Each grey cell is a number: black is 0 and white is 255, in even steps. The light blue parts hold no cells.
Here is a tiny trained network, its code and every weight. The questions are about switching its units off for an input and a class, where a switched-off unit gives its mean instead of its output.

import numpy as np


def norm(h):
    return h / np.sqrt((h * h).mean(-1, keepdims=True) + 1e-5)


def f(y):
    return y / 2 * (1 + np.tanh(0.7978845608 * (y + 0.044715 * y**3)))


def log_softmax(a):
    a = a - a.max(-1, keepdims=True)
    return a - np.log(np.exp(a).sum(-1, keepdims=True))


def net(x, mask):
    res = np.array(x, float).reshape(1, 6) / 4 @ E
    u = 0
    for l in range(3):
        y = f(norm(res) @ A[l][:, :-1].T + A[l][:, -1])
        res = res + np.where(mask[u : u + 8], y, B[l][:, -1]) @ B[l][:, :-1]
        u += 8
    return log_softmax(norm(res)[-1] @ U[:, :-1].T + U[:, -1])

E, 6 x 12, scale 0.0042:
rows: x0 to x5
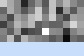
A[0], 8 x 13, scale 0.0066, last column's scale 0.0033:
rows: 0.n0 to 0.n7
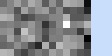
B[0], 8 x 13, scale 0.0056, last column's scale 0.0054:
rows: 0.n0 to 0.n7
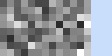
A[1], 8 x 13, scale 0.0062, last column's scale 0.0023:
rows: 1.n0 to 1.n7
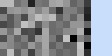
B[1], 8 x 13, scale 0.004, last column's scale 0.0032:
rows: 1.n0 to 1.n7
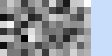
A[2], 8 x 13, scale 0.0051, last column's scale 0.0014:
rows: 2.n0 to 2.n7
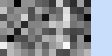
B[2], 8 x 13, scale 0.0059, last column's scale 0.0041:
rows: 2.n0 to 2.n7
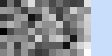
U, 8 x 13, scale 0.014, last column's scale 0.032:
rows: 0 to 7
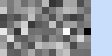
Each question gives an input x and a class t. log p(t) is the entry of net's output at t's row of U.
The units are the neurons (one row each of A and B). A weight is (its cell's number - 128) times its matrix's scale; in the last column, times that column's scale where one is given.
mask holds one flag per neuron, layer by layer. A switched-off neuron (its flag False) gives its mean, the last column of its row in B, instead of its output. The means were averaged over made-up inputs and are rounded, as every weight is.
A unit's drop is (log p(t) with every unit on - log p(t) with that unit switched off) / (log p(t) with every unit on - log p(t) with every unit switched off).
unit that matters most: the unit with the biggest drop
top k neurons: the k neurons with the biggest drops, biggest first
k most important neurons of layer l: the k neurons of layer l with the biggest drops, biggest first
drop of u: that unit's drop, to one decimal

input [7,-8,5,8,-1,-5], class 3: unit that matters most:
0.n3
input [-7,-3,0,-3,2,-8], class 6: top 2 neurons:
2.n5, 2.n6
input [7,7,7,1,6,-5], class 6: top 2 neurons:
1.n2, 0.n3
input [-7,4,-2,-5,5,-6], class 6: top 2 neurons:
2.n5, 1.n2
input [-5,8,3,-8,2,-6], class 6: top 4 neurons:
1.n2, 0.n3, 2.n5, 1.n3
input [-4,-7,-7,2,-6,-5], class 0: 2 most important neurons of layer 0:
0.n6, 0.n3
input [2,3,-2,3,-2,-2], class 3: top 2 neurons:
0.n3, 0.n0
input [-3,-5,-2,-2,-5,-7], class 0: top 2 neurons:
2.n1, 0.n6
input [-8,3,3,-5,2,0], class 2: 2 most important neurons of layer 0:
0.n3, 0.n1
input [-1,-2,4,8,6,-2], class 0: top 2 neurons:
2.n0, 1.n3
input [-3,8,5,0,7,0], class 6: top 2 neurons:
1.n2, 0.n3
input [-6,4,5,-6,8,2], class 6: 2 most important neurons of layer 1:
1.n2, 1.n0
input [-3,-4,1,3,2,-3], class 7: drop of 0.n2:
0.2
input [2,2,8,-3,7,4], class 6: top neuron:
0.n3
